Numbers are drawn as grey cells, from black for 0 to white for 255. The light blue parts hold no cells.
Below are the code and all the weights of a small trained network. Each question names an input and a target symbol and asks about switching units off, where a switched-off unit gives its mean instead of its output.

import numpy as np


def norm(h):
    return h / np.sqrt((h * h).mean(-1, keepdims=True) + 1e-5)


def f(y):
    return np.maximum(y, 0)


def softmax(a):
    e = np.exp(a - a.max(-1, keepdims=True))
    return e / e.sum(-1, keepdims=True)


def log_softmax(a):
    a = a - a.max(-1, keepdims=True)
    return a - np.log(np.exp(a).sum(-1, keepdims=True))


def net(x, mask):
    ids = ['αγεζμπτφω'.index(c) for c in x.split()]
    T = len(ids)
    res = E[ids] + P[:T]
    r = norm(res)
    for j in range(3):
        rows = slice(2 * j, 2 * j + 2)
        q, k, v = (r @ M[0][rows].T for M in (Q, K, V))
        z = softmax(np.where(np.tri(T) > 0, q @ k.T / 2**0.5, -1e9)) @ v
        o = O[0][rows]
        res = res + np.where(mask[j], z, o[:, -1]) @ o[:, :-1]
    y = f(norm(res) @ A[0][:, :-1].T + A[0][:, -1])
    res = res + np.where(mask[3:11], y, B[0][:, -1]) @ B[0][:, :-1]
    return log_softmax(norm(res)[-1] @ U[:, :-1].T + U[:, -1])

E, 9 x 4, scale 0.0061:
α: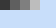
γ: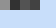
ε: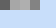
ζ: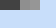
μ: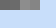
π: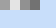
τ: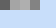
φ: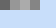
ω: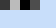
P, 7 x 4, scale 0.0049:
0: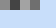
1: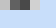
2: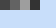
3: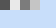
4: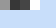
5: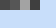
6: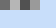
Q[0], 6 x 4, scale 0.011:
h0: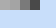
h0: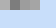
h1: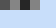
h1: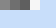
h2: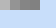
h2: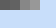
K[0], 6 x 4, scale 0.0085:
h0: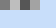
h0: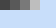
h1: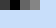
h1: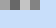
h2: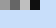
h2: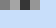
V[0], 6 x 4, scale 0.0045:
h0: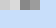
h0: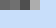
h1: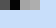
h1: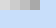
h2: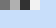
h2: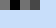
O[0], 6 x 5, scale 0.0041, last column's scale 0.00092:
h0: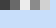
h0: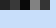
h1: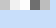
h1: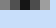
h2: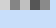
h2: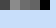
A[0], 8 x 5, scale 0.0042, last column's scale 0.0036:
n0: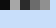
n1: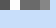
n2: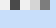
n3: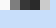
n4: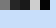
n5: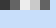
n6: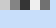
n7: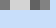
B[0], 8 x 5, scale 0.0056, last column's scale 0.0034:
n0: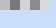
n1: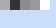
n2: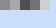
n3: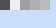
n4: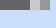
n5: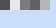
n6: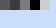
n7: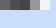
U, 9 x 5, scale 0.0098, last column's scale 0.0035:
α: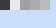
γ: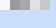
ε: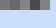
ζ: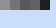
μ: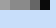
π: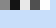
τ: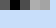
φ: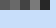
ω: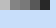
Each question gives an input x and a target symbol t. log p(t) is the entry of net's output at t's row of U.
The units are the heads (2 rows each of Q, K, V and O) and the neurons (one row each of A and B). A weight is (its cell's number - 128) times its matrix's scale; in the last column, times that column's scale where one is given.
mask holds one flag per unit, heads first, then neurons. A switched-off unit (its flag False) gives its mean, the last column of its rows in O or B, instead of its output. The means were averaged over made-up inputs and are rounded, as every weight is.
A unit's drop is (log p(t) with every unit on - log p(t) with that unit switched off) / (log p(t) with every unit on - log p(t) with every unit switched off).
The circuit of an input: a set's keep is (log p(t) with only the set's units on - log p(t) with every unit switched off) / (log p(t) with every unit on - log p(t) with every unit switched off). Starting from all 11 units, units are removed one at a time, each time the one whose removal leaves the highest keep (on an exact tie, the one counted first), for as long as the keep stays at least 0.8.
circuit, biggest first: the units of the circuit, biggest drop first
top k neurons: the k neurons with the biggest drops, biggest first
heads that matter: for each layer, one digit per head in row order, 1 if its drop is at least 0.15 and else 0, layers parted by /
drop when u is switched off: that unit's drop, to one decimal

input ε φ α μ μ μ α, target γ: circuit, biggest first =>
h1, h2
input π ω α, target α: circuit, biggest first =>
n5, h1
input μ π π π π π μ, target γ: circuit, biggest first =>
h2
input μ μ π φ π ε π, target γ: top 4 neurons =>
n1, n0, n5, n3
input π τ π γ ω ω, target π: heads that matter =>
010
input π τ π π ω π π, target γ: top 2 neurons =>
n0, n1
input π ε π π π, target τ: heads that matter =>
010
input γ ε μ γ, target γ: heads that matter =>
010
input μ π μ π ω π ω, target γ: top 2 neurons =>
n1, n0
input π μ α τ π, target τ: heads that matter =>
110
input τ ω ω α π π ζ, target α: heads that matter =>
000
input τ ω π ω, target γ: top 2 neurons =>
n0, n1
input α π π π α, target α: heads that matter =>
010
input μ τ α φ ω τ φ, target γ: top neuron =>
n1
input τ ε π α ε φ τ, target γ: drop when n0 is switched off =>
-0.1
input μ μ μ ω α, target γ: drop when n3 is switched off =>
0.2
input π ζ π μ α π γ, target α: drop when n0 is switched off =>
0.1
